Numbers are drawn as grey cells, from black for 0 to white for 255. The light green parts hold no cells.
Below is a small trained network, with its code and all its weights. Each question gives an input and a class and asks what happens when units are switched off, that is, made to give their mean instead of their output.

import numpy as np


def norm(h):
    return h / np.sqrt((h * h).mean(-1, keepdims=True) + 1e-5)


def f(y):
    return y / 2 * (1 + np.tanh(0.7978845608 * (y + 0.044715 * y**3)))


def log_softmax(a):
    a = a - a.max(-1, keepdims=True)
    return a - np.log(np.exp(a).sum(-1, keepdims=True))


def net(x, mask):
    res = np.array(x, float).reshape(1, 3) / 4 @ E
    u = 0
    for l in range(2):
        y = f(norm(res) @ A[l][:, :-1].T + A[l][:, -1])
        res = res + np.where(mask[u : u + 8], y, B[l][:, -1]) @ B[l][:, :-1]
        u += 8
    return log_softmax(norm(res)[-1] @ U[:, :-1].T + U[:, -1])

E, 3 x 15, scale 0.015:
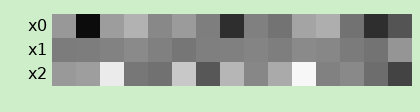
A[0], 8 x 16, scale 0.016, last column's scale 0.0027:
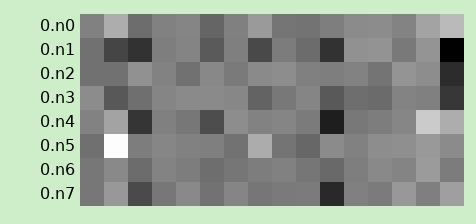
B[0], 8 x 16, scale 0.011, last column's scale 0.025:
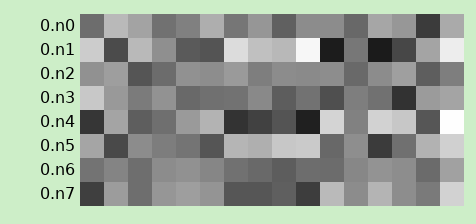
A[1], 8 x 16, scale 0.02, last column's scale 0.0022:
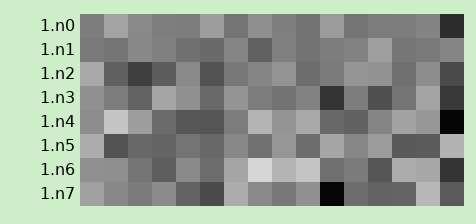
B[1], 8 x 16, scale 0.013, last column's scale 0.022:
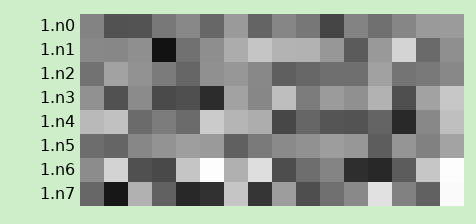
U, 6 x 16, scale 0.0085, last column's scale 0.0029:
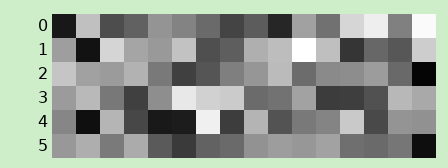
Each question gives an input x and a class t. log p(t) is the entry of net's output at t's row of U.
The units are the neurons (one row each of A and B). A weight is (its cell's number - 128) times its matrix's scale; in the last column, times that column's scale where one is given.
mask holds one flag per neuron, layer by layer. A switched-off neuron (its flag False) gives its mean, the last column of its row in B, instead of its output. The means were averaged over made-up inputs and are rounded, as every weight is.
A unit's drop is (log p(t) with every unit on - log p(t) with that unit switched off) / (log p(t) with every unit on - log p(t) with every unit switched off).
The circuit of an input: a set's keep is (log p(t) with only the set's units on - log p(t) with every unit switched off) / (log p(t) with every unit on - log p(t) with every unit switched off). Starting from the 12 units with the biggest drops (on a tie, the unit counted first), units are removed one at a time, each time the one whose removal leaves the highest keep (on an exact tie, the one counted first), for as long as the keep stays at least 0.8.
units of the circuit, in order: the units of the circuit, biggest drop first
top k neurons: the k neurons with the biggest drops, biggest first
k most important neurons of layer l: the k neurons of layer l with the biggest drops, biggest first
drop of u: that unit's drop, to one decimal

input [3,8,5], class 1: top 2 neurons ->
0.n1; 1.n6
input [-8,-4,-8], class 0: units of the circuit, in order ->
0.n4
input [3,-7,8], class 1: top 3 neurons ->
0.n1; 1.n6; 1.n7
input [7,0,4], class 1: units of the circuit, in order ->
1.n6; 1.n7
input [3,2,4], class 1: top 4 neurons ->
0.n1; 1.n6; 0.n5; 0.n4
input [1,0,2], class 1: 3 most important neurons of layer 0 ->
0.n5; 0.n1; 0.n4
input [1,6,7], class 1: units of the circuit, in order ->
0.n1; 1.n6; 1.n7; 0.n4
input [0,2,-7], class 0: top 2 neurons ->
0.n4; 0.n7
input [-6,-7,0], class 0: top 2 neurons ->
0.n1; 0.n4
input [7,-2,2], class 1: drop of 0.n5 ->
0.0
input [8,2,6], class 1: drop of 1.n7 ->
0.1
